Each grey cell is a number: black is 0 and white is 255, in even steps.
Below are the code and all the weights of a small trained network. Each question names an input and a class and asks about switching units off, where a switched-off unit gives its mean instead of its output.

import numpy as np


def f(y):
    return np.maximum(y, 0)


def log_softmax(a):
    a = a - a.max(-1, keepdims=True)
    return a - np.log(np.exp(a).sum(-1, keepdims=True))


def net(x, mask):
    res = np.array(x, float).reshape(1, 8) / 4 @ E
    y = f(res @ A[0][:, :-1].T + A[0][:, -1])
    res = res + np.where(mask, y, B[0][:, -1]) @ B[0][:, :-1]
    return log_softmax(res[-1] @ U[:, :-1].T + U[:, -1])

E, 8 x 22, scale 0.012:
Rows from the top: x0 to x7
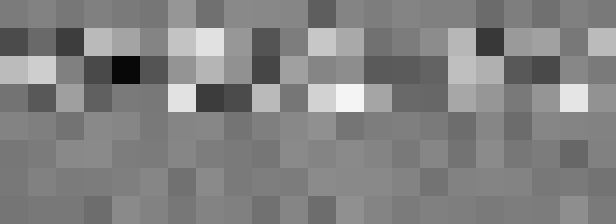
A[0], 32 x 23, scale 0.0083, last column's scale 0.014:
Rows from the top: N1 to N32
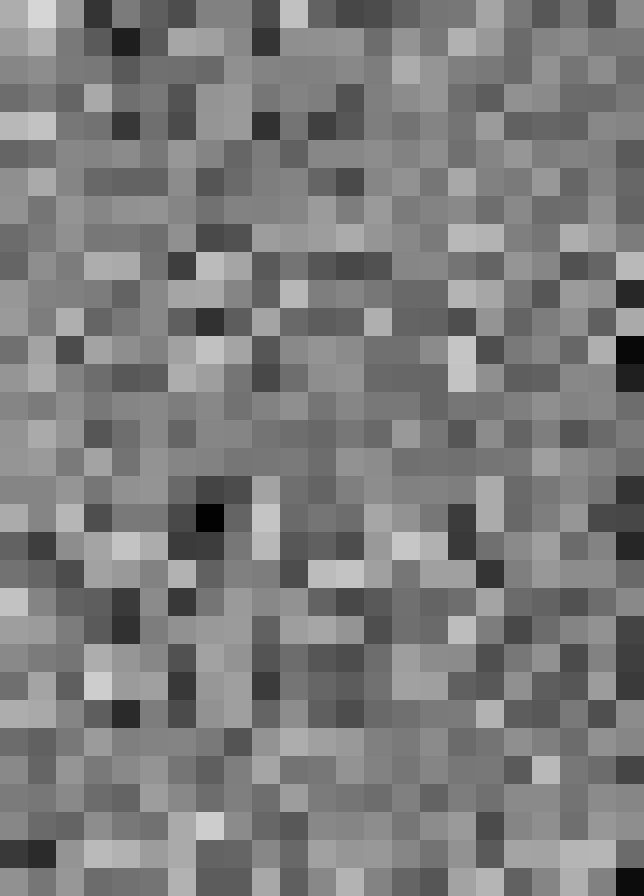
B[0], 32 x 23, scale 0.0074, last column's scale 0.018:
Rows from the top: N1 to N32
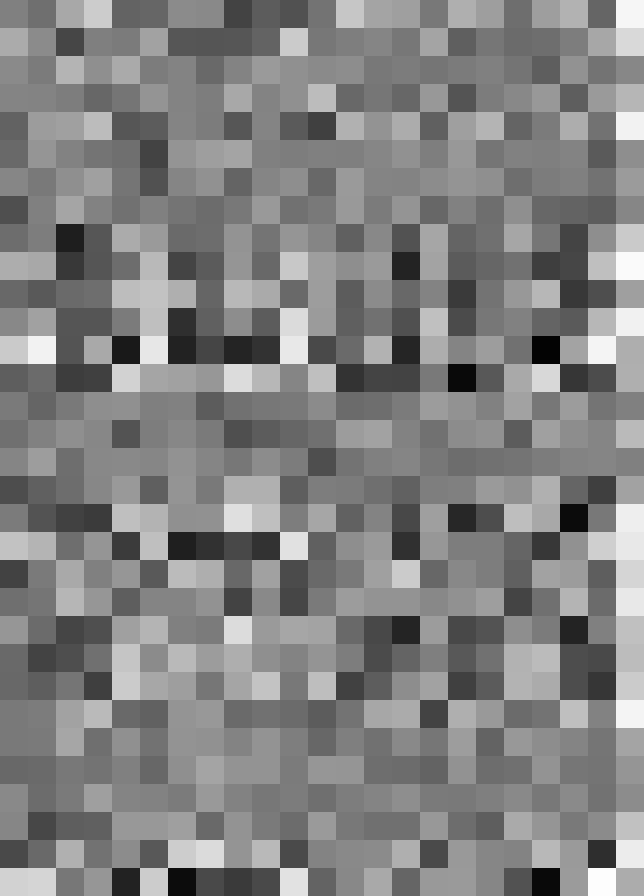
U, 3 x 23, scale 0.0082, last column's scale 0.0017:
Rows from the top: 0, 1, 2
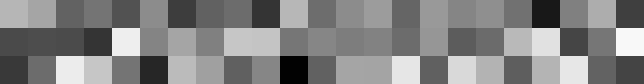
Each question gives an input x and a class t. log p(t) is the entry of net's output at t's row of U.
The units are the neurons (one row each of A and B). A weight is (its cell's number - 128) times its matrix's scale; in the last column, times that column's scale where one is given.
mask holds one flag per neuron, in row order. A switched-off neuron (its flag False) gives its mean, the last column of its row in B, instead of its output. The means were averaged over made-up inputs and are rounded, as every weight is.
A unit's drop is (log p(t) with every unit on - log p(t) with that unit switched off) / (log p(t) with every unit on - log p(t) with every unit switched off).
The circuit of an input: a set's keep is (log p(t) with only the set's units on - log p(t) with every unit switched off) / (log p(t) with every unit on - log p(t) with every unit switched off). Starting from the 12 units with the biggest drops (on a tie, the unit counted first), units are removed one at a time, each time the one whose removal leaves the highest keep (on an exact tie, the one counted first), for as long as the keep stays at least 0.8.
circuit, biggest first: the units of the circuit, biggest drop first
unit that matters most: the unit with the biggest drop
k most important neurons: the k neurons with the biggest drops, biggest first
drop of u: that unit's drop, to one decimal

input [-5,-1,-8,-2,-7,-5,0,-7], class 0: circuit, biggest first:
(N20)
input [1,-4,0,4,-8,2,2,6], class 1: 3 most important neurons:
(N20, N19, N13)
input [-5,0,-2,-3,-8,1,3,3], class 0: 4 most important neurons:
(N19, N31, N14, N10)
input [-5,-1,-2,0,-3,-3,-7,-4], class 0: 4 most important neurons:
(N25, N19, N14, N24)
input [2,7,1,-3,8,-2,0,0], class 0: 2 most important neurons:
(N13, N19)
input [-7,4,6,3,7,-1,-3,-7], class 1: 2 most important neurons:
(N14, N20)
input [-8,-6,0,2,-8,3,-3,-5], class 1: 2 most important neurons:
(N19, N20)
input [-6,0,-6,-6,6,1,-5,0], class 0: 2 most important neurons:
(N20, N10)
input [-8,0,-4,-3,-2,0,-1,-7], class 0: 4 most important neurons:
(N20, N19, N14, N10)
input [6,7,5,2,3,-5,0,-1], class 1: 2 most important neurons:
(N14, N20)
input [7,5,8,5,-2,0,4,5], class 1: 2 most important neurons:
(N14, N11)
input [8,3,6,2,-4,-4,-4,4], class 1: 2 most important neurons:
(N14, N20)
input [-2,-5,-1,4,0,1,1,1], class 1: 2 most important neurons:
(N19, N20)
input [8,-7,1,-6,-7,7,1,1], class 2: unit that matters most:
N1
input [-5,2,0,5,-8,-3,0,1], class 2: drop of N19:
0.4
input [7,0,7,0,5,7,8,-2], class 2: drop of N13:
0.1
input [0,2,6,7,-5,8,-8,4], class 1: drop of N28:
0.0
